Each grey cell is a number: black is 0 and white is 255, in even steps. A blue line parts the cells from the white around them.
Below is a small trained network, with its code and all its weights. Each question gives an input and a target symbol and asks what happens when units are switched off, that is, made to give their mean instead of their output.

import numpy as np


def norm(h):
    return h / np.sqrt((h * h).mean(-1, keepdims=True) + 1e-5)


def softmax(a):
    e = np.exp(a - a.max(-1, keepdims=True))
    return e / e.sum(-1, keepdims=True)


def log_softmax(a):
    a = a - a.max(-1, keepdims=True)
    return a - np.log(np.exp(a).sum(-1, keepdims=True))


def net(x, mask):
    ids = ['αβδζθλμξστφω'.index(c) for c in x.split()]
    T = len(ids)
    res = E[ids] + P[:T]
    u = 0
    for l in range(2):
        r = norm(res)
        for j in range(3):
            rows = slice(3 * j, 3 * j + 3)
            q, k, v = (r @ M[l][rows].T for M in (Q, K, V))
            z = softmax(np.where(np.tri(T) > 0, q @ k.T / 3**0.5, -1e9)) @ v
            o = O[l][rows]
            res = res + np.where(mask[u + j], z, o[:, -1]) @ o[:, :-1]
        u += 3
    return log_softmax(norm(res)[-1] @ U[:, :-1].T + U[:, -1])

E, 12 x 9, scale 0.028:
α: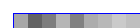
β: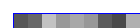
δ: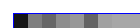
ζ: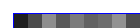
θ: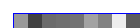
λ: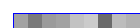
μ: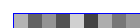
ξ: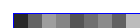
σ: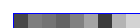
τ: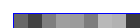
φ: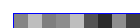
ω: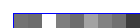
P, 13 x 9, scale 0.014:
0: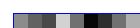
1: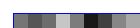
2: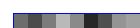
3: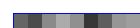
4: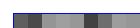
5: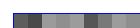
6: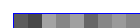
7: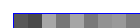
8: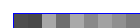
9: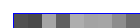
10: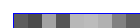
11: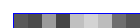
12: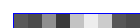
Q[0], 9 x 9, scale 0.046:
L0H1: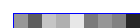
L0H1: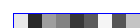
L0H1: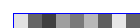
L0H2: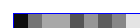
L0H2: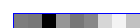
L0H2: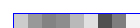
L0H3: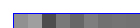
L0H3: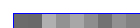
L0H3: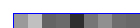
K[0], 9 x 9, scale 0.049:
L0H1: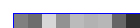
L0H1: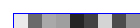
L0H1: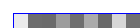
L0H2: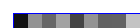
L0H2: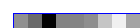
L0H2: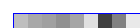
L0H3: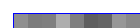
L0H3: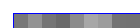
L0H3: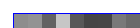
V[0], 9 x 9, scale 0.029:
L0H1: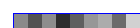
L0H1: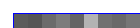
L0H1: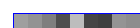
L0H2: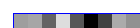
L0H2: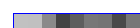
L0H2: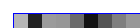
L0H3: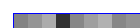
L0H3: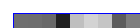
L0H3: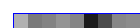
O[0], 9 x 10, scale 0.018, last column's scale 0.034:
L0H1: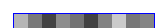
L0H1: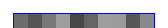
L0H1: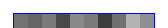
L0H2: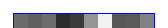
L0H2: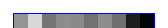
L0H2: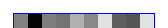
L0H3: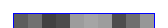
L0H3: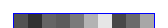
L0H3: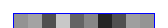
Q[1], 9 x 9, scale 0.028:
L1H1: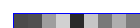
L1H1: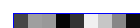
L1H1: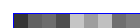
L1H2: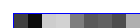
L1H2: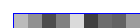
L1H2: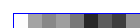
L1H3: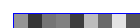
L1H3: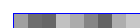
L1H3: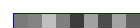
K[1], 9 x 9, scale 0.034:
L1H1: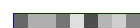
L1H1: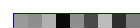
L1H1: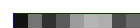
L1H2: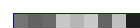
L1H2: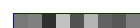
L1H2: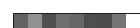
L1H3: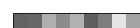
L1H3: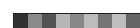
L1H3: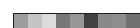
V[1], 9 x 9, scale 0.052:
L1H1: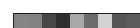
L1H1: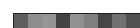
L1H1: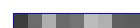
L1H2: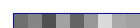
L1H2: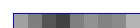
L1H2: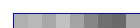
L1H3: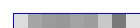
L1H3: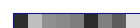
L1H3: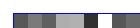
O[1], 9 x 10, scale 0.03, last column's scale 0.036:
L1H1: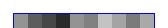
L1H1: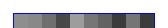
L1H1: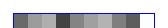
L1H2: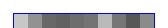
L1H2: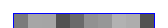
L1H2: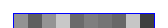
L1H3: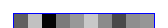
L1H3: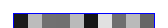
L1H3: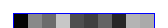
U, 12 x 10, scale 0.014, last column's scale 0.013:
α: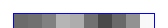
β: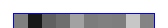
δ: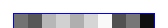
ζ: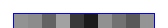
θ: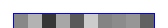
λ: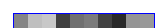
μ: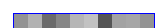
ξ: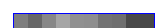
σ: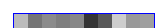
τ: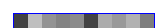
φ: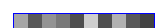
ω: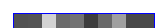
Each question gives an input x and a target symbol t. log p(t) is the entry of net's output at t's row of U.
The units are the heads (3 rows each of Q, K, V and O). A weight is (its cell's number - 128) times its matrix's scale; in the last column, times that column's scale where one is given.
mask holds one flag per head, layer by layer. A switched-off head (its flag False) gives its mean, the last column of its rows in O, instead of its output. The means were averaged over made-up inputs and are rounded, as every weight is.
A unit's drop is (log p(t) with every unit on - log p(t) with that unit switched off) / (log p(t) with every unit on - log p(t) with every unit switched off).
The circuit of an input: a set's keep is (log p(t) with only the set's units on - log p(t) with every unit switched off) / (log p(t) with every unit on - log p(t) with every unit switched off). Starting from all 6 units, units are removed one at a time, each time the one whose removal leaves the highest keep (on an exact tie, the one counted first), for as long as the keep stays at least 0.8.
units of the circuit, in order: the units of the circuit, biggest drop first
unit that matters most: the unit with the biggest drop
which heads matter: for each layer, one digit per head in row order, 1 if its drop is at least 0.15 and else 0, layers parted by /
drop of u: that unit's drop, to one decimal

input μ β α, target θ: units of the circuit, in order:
(L0H2; L0H3; L1H3; L0H1)
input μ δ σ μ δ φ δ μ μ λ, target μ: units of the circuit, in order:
(L0H2)
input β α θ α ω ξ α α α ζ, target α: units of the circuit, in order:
(L0H2; L1H1)
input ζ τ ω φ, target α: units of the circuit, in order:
(L0H3; L1H1)
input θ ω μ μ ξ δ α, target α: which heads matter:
011 / 010
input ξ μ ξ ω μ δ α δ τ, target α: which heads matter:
010 / 010
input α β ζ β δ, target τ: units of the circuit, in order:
(L1H3; L0H3)
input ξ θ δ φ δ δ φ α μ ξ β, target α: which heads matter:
110 / 100
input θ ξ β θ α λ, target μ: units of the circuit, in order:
(L1H3; L0H2)
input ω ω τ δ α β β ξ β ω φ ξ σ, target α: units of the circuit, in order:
(L0H2; L1H1)
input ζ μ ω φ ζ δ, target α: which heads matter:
001 / 110
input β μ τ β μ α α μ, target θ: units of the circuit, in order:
(L0H1; L1H3; L1H2)
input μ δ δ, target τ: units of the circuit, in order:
(L0H3; L1H3)
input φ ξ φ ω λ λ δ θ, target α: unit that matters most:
L0H2
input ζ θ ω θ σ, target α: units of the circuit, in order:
(L0H3; L1H1)
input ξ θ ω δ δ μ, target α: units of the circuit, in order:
(L0H3; L1H3)
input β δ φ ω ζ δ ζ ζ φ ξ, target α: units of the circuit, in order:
(L0H2; L0H1; L1H2; L0H3)
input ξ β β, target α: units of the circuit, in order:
(L0H3; L1H1)
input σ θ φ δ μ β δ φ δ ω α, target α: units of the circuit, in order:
(L0H2; L1H1)
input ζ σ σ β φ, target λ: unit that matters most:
L0H2
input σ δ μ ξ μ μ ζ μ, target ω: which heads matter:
100 / 111
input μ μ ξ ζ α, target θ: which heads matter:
111 / 001
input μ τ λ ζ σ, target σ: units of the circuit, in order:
(L1H3; L0H3; L0H1)
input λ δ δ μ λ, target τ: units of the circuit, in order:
(L1H3; L1H2)
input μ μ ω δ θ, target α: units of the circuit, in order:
(L0H3; L1H1)
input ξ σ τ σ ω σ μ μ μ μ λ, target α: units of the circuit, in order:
(L0H2; L1H1)
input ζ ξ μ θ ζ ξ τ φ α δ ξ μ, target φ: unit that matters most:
L0H3
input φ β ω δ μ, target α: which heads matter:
001 / 011
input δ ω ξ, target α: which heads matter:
001 / 000
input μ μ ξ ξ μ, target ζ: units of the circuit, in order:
(L1H2; L0H1; L1H3)
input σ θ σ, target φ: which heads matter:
011 / 001
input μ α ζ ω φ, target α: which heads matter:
011 / 000
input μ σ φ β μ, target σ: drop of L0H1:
0.3
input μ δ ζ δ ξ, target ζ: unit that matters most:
L0H1
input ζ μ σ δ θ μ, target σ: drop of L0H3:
0.4
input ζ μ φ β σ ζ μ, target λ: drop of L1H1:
0.3
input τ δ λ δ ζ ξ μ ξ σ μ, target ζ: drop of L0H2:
0.2
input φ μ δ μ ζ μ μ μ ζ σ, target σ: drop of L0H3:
0.1
